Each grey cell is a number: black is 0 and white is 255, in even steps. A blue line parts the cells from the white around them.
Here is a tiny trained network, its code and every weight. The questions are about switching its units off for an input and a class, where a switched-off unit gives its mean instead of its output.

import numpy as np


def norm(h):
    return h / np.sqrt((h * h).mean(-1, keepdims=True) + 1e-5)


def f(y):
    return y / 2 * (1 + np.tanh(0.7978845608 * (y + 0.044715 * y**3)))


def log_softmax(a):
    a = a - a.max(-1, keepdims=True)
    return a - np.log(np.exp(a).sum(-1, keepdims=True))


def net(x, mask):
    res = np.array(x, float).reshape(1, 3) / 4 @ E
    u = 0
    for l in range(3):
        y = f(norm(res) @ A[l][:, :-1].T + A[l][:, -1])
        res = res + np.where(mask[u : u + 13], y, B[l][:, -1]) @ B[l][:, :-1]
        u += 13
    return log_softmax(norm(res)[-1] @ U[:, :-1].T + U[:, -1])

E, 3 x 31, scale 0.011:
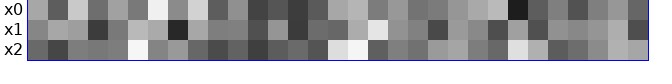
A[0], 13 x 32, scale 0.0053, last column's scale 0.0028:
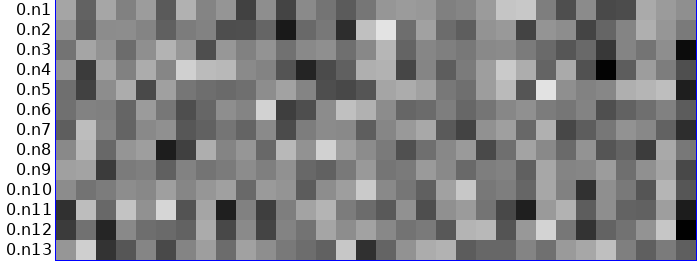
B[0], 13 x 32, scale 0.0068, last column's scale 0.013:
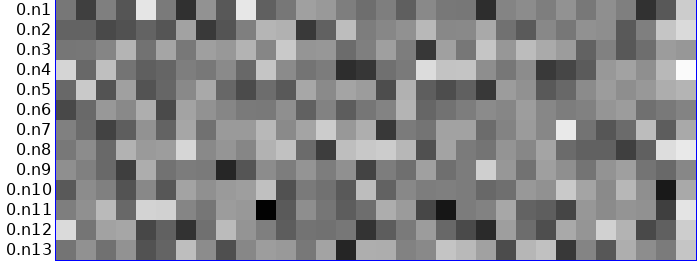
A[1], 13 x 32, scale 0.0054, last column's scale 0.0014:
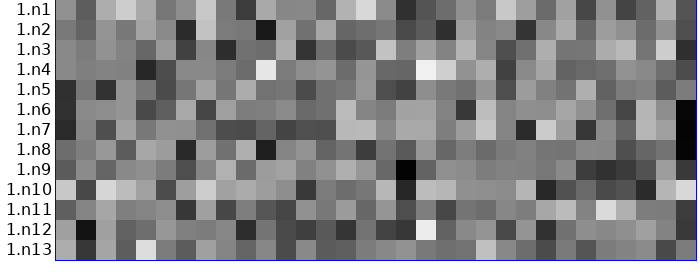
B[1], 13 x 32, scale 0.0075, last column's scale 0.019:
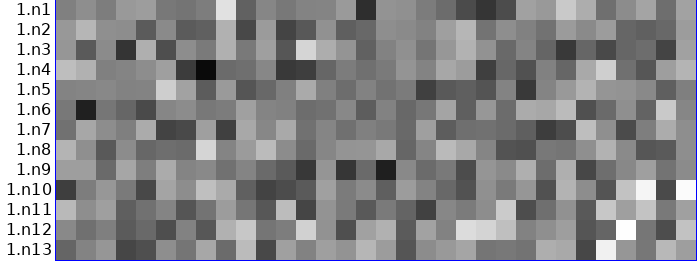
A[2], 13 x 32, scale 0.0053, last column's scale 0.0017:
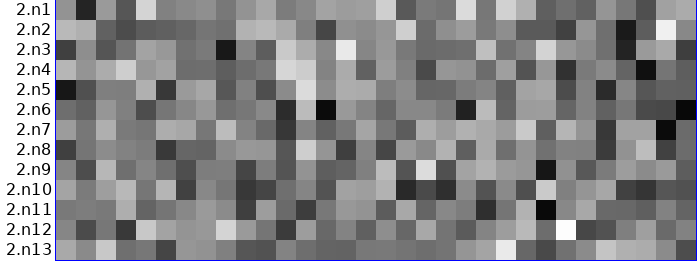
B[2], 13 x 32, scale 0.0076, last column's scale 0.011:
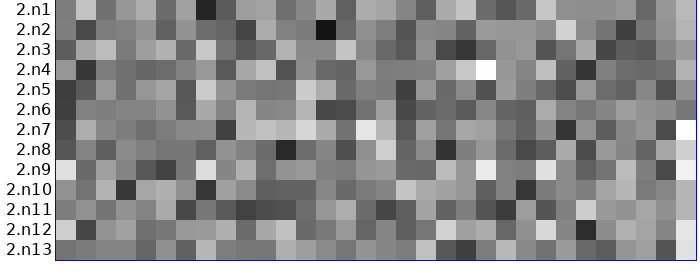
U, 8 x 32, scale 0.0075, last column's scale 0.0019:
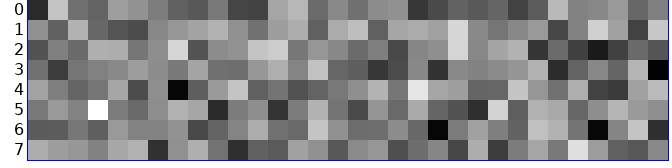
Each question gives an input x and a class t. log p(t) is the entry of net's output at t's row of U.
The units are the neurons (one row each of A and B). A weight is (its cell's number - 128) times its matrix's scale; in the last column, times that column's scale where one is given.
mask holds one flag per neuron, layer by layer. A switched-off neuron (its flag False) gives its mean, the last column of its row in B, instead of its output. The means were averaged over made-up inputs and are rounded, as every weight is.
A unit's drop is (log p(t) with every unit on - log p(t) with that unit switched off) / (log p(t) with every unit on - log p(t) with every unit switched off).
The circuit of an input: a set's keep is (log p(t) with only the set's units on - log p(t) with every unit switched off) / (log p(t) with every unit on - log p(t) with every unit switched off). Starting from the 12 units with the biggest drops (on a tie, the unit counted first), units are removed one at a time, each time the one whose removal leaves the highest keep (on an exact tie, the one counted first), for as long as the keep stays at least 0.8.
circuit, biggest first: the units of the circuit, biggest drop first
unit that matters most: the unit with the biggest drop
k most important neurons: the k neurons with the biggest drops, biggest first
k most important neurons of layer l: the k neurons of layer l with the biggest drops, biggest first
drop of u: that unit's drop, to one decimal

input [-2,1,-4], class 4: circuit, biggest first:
[0.n13 1.n4 0.n11]
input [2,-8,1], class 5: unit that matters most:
0.n8
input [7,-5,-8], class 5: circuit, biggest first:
[0.n8 1.n12 2.n11]
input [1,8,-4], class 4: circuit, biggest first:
[1.n10 1.n12]
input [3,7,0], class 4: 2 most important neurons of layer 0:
[0.n7 0.n12]
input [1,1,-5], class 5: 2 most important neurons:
[0.n11 1.n12]
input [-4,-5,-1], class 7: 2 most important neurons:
[0.n11 0.n4]
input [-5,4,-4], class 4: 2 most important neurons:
[0.n13 1.n10]
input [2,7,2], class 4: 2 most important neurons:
[1.n10 0.n8]
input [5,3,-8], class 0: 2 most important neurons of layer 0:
[0.n4 0.n13]
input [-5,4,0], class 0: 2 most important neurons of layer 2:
[2.n12 2.n9]
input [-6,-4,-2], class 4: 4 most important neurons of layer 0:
[0.n11 0.n8 0.n12 0.n4]
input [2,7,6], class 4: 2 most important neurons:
[1.n10 0.n2]
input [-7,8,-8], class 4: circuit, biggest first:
[1.n10]
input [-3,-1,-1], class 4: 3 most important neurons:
[0.n11 1.n10 0.n4]
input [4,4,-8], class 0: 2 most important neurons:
[0.n4 1.n12]
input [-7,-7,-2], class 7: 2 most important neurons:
[0.n11 0.n2]
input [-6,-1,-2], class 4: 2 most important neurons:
[0.n11 1.n10]
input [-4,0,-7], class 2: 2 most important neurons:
[0.n4 0.n8]
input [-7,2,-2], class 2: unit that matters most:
0.n13
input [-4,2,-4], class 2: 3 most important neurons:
[0.n4 1.n10 0.n12]
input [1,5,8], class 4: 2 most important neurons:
[0.n2 1.n10]
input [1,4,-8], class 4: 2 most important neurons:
[1.n10 0.n4]
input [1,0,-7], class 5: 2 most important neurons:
[0.n11 1.n12]
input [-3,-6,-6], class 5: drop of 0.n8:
0.1
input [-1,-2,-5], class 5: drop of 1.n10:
0.0
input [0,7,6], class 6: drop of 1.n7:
0.1
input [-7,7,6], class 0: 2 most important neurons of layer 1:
[1.n7 1.n4]
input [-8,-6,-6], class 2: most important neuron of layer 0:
[0.n8]
